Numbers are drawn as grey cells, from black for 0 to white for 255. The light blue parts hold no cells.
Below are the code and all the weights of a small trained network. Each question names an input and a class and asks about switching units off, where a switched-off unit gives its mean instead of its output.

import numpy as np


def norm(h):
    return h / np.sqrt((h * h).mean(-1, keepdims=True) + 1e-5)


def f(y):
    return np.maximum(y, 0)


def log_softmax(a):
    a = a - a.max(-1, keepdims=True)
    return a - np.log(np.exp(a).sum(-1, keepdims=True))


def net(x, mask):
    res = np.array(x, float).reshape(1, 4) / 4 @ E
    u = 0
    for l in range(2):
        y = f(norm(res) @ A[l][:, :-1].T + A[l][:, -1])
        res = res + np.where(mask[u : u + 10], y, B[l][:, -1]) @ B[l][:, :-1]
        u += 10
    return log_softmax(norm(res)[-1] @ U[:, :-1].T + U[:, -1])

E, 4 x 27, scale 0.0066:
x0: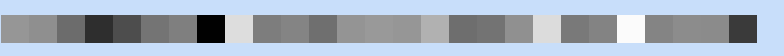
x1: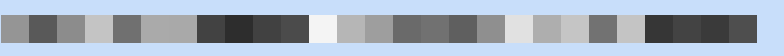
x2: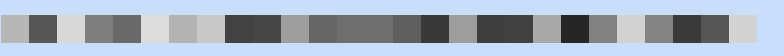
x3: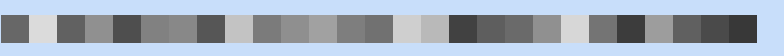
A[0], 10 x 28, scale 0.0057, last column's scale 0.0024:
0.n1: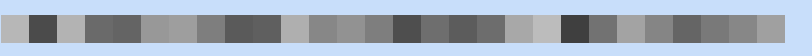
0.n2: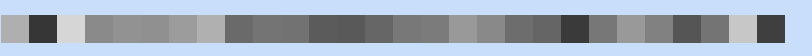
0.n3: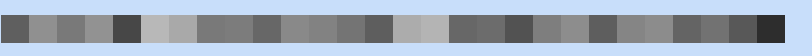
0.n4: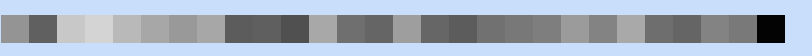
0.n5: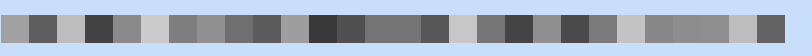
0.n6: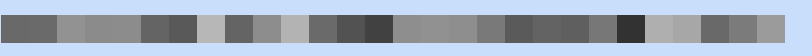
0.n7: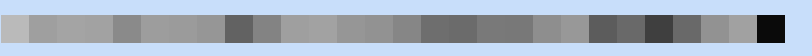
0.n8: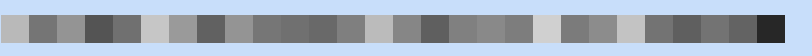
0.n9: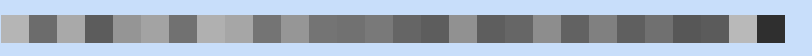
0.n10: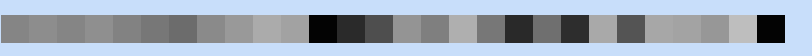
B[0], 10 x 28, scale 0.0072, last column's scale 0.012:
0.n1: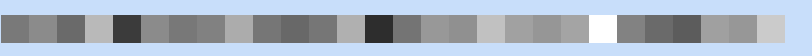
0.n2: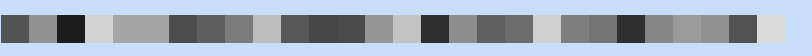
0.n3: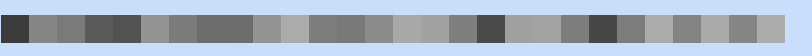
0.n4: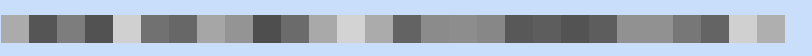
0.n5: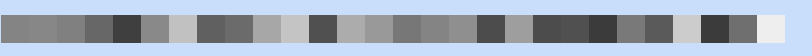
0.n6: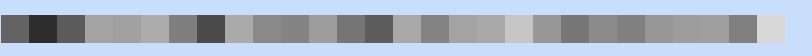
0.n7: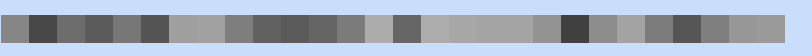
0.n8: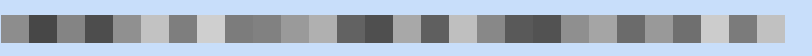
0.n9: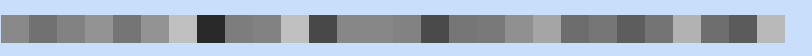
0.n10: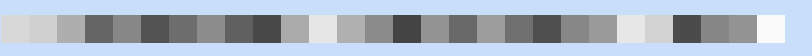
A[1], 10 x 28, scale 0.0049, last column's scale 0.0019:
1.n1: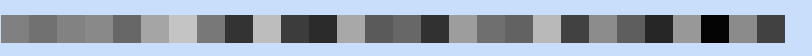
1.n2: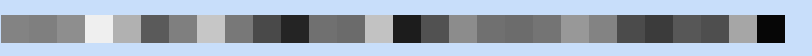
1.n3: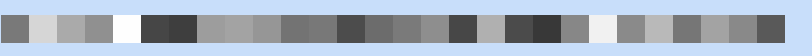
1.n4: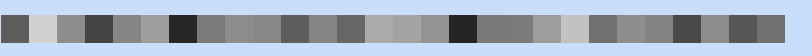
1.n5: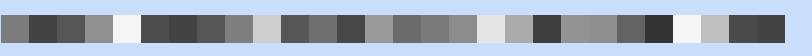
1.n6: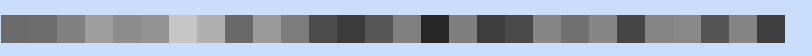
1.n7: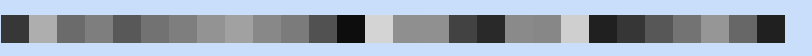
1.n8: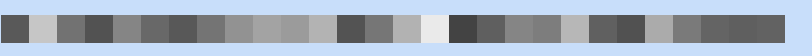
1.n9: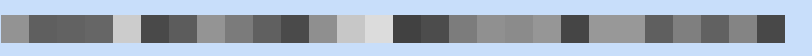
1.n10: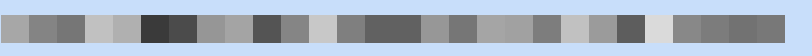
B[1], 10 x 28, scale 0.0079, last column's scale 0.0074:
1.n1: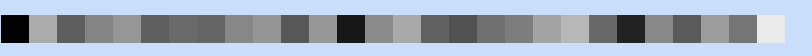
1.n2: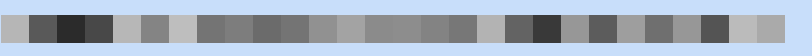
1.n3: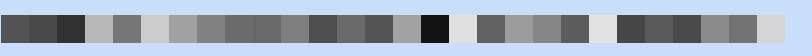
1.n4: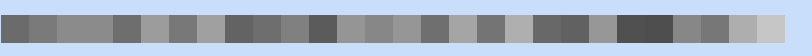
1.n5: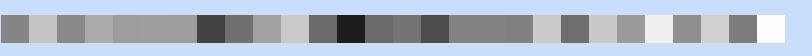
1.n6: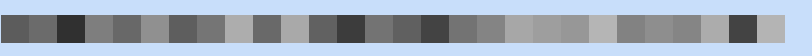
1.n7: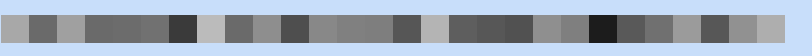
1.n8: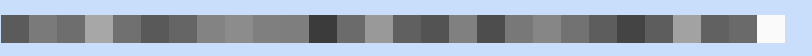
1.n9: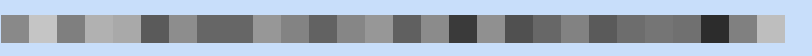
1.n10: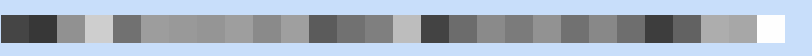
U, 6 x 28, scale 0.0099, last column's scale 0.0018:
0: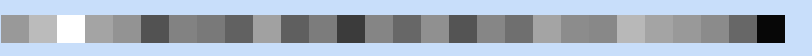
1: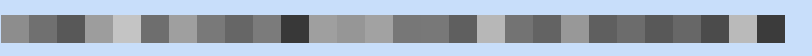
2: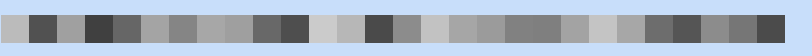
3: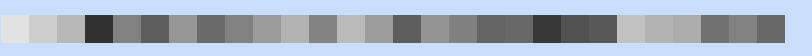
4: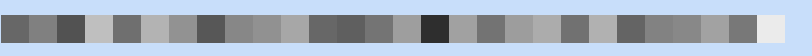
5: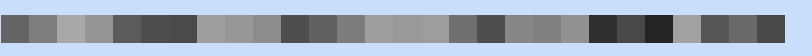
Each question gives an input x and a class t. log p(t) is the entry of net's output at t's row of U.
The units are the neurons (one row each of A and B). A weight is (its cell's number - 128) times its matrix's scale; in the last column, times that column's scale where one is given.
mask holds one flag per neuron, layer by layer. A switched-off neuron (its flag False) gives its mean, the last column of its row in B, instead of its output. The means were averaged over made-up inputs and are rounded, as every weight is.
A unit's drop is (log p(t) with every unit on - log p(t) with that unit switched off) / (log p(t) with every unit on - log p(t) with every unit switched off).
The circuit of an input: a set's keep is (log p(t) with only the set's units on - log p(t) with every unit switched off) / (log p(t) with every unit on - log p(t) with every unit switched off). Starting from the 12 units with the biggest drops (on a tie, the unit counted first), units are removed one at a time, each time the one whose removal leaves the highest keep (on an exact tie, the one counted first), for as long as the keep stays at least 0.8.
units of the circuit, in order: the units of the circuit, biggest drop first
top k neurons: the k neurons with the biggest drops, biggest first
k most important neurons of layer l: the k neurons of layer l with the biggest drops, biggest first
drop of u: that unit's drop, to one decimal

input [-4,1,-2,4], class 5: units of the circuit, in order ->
0.n1, 0.n10, 1.n7
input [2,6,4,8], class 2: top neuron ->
0.n2
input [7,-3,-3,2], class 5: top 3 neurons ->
0.n10, 0.n6, 0.n1
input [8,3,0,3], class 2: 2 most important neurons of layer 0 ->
0.n2, 0.n8
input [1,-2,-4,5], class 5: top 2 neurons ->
0.n10, 1.n7
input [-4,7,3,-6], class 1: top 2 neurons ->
0.n4, 1.n2
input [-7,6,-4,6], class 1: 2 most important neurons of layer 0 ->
0.n4, 0.n5
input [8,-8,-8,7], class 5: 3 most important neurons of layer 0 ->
0.n1, 0.n6, 0.n8
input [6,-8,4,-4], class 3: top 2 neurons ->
0.n10, 0.n5
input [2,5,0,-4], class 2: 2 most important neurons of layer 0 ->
0.n8, 0.n1
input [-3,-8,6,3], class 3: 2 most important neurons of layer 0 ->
0.n10, 0.n5
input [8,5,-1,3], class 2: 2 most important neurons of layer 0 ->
0.n2, 0.n8
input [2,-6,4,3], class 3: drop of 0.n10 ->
0.4
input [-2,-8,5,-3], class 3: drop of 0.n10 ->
1.4
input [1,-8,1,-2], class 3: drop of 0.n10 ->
0.7
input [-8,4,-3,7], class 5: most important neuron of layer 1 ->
1.n8
